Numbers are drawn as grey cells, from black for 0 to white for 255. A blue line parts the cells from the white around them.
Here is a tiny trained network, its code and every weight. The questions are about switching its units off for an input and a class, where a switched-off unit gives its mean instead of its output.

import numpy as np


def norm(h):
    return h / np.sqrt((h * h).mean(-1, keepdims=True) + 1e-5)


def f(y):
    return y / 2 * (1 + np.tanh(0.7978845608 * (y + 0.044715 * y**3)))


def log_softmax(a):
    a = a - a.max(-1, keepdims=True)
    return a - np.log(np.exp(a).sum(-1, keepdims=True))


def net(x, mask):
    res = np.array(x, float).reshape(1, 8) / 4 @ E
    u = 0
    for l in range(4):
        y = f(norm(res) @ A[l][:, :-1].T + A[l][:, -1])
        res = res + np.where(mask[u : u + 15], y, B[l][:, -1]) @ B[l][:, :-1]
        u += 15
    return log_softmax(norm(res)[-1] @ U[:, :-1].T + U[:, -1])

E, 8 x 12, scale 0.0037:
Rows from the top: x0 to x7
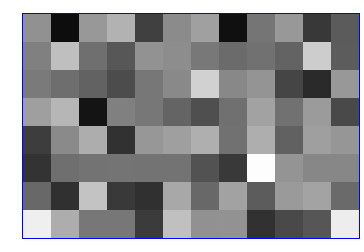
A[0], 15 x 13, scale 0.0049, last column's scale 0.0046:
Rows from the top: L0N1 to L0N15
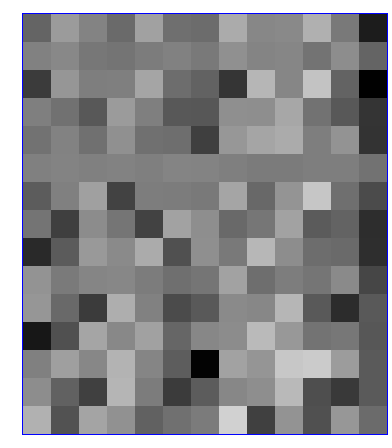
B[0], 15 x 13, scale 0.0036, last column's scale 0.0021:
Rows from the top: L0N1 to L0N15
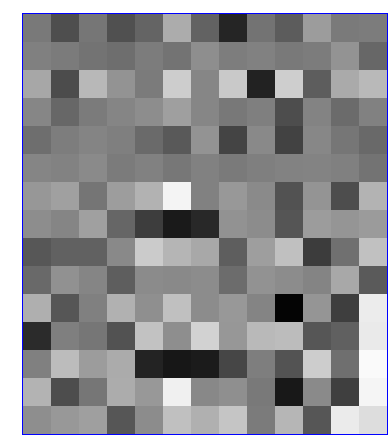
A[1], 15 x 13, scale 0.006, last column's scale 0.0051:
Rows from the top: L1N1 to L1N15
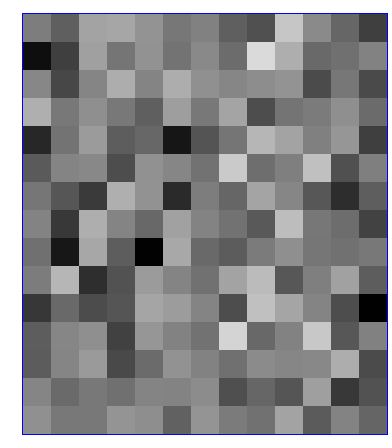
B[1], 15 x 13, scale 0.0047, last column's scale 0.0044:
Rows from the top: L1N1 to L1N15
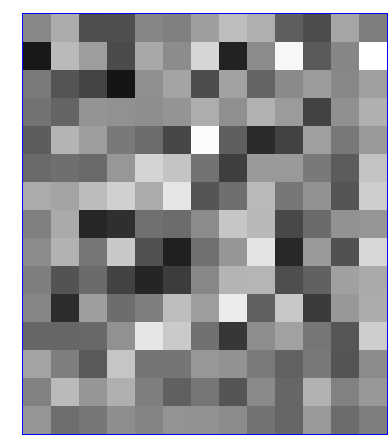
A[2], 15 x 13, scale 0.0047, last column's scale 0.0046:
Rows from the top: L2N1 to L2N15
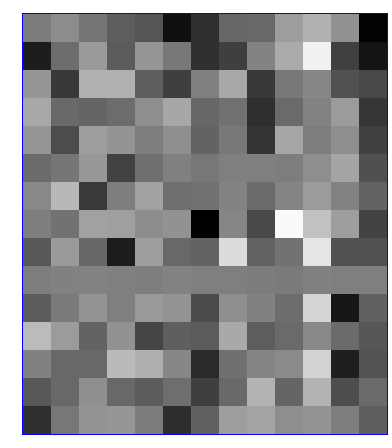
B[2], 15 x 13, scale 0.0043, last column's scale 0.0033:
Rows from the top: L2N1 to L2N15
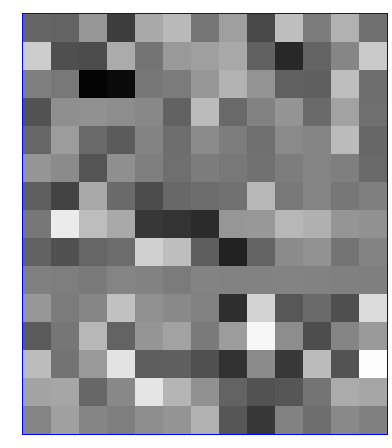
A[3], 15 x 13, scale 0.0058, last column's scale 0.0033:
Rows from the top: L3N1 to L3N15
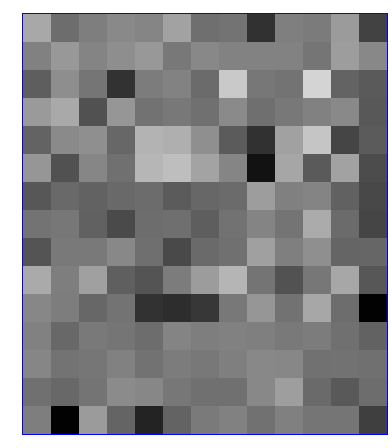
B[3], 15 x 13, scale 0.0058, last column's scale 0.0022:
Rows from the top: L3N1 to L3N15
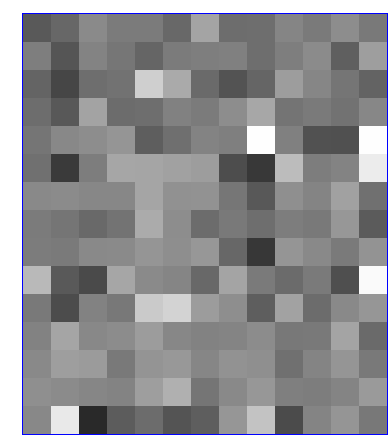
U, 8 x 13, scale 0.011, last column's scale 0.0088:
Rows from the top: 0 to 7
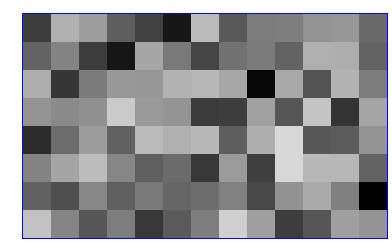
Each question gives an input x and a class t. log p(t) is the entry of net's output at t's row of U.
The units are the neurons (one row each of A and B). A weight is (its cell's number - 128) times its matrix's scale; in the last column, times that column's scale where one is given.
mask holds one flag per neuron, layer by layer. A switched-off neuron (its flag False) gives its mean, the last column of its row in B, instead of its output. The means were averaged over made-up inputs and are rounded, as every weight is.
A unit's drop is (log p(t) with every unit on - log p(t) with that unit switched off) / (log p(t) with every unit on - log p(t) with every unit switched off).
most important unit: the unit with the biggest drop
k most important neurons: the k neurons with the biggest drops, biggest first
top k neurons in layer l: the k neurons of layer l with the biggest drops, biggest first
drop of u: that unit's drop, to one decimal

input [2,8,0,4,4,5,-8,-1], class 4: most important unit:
L1N11
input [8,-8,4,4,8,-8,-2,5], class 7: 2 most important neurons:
[L1N2; L1N9]
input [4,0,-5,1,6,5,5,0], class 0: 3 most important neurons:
[L1N9; L1N5; L0N8]
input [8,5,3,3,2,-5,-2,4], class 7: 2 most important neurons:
[L1N2; L1N12]
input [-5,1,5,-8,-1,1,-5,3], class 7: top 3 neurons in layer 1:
[L1N10; L1N2; L1N12]
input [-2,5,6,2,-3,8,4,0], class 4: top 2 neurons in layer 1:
[L1N2; L1N11]
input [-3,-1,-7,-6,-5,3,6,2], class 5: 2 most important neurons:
[L0N15; L0N14]
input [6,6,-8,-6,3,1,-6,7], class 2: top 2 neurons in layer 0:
[L0N13; L0N8]
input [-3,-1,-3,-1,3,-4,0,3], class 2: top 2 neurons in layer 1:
[L1N2; L1N4]
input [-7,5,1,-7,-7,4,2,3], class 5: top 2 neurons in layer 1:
[L1N9; L1N7]
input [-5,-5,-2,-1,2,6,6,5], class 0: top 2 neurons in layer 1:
[L1N5; L1N7]
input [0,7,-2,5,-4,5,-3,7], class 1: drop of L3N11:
0.2
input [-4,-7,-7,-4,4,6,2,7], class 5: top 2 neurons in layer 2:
[L2N2; L2N11]
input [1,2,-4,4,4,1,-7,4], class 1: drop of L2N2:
0.2
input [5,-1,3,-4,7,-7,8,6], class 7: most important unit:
L1N9
